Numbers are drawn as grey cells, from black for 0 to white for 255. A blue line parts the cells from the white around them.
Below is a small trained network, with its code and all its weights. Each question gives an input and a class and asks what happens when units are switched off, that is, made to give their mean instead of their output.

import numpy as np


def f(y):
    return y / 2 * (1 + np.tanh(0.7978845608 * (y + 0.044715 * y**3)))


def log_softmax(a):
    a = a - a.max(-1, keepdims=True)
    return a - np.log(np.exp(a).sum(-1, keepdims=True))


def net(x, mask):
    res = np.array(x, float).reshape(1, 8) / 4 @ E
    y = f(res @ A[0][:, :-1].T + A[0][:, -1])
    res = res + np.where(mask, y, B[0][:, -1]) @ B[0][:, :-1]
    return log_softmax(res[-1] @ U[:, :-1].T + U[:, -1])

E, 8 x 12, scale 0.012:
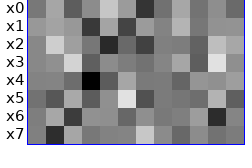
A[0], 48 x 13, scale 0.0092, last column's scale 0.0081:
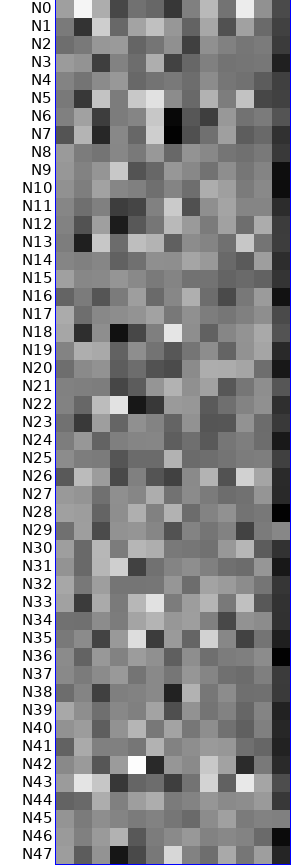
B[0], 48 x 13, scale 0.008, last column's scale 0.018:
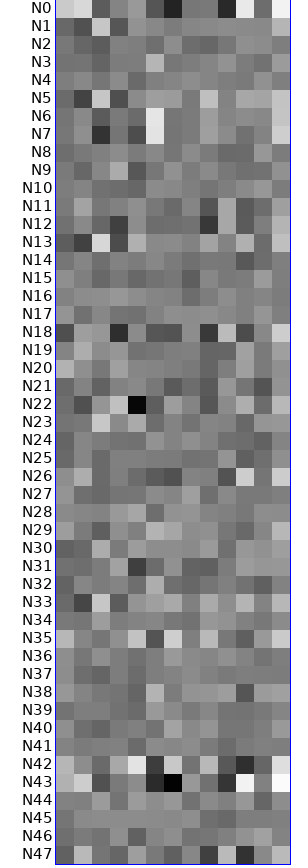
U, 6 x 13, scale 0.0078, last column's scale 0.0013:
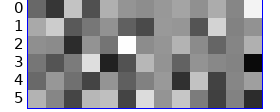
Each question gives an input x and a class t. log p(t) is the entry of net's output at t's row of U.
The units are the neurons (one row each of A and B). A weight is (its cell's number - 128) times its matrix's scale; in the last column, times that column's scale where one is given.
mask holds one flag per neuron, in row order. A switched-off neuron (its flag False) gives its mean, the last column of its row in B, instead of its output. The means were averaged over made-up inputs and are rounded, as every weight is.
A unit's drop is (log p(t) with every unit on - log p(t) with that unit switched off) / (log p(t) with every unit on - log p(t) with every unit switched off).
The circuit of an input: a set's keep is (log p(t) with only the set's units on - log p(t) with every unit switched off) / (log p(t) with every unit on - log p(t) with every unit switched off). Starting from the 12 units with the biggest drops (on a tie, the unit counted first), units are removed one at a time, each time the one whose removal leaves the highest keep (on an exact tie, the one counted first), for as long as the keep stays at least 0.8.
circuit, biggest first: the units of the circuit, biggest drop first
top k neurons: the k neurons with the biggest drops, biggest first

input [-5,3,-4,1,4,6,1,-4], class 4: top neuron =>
[N18]
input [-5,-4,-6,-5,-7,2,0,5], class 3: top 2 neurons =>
[N22, N31]
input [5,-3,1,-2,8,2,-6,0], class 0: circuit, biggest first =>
[N13, N33]
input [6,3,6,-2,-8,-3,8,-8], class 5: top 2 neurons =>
[N42, N35]
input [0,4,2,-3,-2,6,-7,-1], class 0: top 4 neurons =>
[N13, N5, N33, N1]
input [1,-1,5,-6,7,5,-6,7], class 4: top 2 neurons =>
[N18, N47]
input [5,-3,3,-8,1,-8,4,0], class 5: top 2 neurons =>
[N42, N35]
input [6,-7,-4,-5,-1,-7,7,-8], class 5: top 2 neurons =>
[N42, N35]
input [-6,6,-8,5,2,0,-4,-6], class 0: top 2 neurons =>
[N5, N13]
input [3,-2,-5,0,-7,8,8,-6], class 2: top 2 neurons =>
[N7, N6]
